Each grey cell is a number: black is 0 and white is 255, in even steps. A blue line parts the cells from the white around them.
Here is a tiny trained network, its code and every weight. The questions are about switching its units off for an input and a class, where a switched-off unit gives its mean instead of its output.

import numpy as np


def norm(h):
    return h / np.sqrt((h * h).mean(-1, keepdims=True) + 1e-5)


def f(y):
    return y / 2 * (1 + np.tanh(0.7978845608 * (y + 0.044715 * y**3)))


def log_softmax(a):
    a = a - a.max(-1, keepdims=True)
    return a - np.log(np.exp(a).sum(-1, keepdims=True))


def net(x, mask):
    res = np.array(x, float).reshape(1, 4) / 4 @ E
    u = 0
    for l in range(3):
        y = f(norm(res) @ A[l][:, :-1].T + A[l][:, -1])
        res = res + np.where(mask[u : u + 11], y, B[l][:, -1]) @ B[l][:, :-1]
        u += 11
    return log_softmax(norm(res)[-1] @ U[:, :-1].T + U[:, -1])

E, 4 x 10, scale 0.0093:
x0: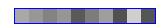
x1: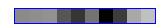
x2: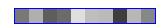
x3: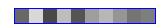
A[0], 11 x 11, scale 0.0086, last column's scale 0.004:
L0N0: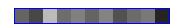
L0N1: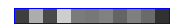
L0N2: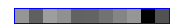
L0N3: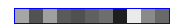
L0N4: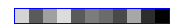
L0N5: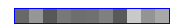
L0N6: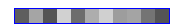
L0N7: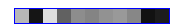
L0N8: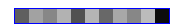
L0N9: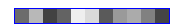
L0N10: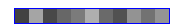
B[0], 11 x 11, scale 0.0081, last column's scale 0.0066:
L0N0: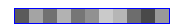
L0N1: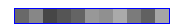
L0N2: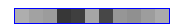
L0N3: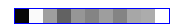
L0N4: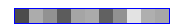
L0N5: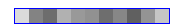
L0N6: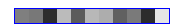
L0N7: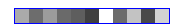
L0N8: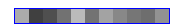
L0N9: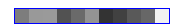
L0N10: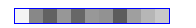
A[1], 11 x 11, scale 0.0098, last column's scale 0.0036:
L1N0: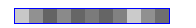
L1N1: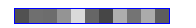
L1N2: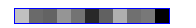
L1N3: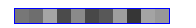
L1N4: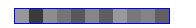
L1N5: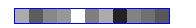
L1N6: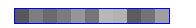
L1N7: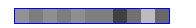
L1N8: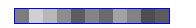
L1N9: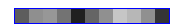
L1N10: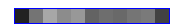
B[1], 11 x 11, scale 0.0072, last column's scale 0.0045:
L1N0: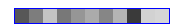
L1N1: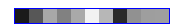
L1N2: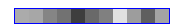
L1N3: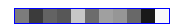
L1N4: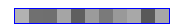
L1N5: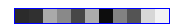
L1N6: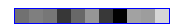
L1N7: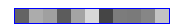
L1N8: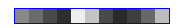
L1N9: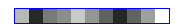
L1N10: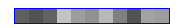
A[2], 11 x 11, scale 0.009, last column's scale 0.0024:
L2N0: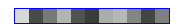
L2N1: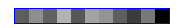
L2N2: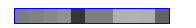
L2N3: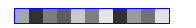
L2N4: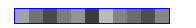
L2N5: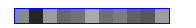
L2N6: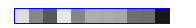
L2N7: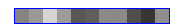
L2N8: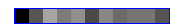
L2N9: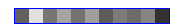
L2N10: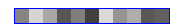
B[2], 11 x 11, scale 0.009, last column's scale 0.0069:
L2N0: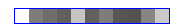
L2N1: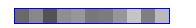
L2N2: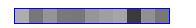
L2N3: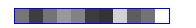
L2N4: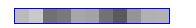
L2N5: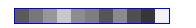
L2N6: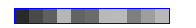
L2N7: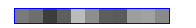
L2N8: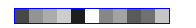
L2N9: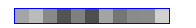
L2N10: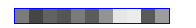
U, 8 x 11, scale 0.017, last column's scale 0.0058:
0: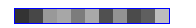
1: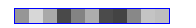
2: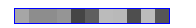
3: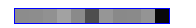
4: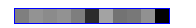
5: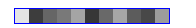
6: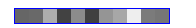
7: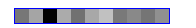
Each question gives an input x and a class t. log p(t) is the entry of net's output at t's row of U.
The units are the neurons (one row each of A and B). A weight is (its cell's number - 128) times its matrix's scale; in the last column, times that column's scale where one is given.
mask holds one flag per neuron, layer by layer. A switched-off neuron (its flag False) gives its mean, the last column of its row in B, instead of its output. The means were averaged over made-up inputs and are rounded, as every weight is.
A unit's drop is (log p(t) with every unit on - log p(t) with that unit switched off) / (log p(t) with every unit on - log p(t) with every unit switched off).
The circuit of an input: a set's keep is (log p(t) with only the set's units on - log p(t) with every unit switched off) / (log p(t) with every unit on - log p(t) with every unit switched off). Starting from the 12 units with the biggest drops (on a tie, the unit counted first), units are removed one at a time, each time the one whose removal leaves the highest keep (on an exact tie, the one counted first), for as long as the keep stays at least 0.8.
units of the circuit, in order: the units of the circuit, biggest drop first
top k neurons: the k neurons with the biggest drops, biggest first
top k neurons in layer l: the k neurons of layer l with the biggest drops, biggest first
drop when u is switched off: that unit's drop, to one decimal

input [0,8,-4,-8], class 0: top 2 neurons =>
L1N3; L0N10
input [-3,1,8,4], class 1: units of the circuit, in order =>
L0N9
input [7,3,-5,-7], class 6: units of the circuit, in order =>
L0N7; L0N3
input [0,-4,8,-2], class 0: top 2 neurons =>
L0N3; L1N5
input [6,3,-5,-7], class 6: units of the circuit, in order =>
L0N7; L0N3
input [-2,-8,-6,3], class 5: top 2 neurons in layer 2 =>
L2N0; L2N8
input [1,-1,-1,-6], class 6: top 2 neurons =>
L0N7; L0N3
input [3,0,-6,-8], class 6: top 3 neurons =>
L0N7; L0N3; L0N4
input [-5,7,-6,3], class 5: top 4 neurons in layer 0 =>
L0N3; L0N4; L0N8; L0N9
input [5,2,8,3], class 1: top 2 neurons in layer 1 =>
L1N5; L1N0
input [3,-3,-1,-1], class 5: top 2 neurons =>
L0N7; L0N3
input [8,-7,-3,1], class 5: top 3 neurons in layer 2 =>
L2N3; L2N0; L2N8
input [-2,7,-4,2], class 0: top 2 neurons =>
L1N3; L0N10
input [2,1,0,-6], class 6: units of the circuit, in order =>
L0N7
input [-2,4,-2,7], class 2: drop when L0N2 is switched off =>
-0.1
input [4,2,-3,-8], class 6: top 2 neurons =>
L0N7; L0N3
